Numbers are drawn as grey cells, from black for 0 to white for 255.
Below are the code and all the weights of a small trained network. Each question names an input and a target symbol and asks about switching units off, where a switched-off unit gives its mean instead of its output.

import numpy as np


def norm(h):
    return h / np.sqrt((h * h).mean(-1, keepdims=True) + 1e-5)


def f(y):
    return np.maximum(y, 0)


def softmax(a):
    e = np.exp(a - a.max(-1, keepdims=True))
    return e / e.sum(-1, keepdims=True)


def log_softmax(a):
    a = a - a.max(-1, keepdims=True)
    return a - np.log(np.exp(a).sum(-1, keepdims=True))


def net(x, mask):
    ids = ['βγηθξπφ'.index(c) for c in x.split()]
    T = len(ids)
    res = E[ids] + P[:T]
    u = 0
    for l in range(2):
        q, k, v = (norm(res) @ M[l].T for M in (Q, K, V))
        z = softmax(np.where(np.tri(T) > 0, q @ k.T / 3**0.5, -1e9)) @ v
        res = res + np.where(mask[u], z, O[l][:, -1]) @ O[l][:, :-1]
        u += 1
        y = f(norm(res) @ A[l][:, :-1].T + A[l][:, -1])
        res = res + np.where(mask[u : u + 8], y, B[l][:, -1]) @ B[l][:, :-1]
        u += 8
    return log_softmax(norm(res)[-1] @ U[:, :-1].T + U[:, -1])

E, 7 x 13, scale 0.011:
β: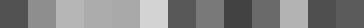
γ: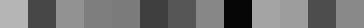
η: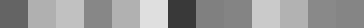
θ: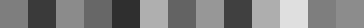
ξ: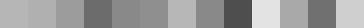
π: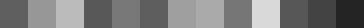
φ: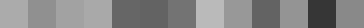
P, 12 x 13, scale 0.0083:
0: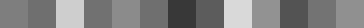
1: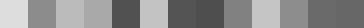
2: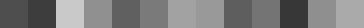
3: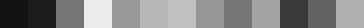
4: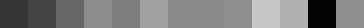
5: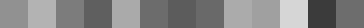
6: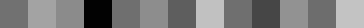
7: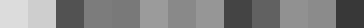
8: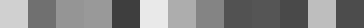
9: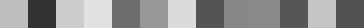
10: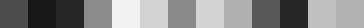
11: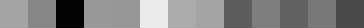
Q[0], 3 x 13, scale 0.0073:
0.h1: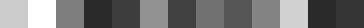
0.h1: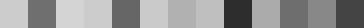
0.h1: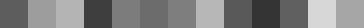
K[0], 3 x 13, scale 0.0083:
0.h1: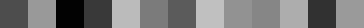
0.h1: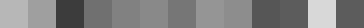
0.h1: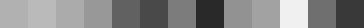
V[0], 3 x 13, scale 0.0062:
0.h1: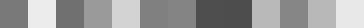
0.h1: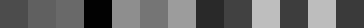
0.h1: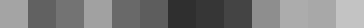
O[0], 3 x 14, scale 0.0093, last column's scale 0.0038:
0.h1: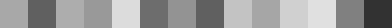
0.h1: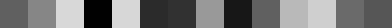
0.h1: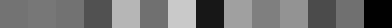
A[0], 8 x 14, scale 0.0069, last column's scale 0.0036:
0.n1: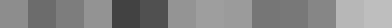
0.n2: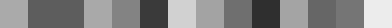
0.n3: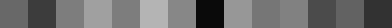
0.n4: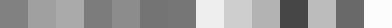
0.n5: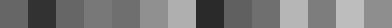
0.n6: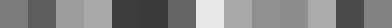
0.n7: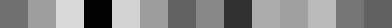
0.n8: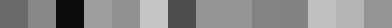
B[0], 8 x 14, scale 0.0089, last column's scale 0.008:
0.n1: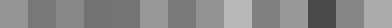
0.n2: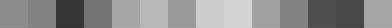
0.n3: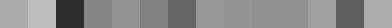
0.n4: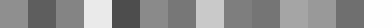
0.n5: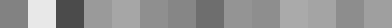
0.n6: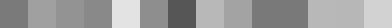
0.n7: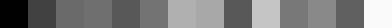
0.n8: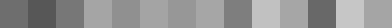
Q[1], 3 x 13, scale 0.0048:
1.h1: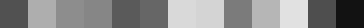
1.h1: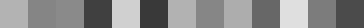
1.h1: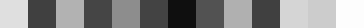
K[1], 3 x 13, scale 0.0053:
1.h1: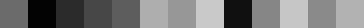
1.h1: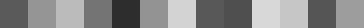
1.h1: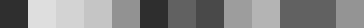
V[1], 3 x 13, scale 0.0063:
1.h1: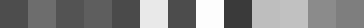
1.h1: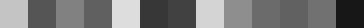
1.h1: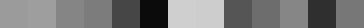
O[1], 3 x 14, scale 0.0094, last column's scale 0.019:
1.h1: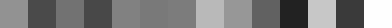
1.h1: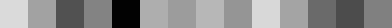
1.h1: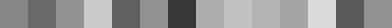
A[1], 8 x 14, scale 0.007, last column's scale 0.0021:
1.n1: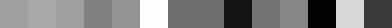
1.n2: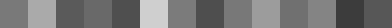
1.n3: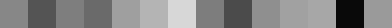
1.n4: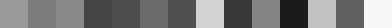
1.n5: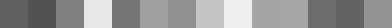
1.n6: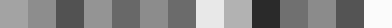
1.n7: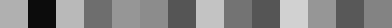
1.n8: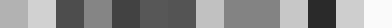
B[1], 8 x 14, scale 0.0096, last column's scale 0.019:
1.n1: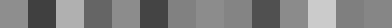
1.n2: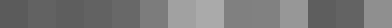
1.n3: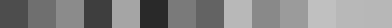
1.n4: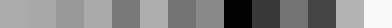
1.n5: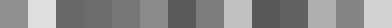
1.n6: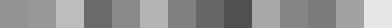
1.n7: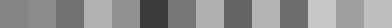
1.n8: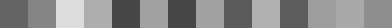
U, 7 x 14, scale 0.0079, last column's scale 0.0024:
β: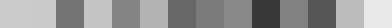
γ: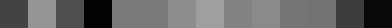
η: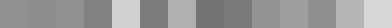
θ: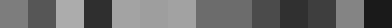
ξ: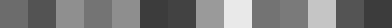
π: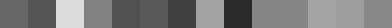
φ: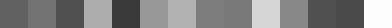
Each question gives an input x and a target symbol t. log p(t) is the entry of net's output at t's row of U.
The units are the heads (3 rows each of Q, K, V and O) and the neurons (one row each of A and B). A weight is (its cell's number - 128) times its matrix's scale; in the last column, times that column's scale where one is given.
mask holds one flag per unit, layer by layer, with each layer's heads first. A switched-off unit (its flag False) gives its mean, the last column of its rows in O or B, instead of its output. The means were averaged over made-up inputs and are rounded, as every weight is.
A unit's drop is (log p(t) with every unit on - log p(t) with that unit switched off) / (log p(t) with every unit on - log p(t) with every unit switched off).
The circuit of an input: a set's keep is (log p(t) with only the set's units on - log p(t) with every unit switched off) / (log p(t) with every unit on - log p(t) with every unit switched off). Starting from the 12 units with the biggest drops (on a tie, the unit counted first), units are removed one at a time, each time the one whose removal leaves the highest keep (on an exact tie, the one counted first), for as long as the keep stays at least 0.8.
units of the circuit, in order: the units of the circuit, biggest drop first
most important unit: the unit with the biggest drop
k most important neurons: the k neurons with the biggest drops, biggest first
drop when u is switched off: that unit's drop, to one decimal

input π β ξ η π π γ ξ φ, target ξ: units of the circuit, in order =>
(0.h1, 1.n4)
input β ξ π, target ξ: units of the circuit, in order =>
(0.h1, 1.n4, 1.h1, 1.n6)
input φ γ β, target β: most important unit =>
0.n7
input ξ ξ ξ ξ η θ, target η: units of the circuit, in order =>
(0.h1, 1.n4, 1.h1, 0.n7)
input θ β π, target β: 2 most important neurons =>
(0.n7, 0.n4)
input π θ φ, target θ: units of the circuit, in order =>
(0.h1, 0.n4)
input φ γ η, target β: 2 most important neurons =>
(0.n7, 1.n3)
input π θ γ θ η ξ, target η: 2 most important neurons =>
(0.n4, 0.n7)
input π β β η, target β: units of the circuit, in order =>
(0.n7, 1.n5)
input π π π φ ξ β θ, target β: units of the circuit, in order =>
(0.h1, 0.n7)
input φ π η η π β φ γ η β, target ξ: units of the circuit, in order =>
(0.h1, 1.n4, 1.n3)
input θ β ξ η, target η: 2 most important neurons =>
(0.n5, 0.n7)
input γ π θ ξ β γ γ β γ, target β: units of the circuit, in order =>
(0.n7, 0.h1)
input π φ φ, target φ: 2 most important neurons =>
(1.n4, 0.n6)
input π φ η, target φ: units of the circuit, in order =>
(0.h1)
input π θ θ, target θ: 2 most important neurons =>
(0.n4, 0.n5)
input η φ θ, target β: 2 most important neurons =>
(0.n7, 1.n5)
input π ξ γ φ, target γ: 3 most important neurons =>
(0.n2, 1.n4, 0.n4)
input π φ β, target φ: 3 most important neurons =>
(1.n4, 0.n6, 1.n2)
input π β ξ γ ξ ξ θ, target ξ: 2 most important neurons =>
(1.n4, 1.n6)
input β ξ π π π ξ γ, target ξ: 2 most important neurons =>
(0.n2, 1.n3)
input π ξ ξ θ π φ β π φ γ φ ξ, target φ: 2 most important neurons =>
(1.n4, 0.n6)
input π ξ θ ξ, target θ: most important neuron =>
(1.n7)
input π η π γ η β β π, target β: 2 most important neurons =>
(0.n7, 1.n4)
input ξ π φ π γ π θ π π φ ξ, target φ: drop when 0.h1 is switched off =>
0.7
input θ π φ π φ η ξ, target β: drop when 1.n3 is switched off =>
0.3
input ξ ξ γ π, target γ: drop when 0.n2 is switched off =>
0.1
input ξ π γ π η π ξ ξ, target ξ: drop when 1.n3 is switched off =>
0.2
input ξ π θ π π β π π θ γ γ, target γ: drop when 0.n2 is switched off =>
0.3
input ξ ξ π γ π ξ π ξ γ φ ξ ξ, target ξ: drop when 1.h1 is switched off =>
0.0
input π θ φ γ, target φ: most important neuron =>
(1.n4)
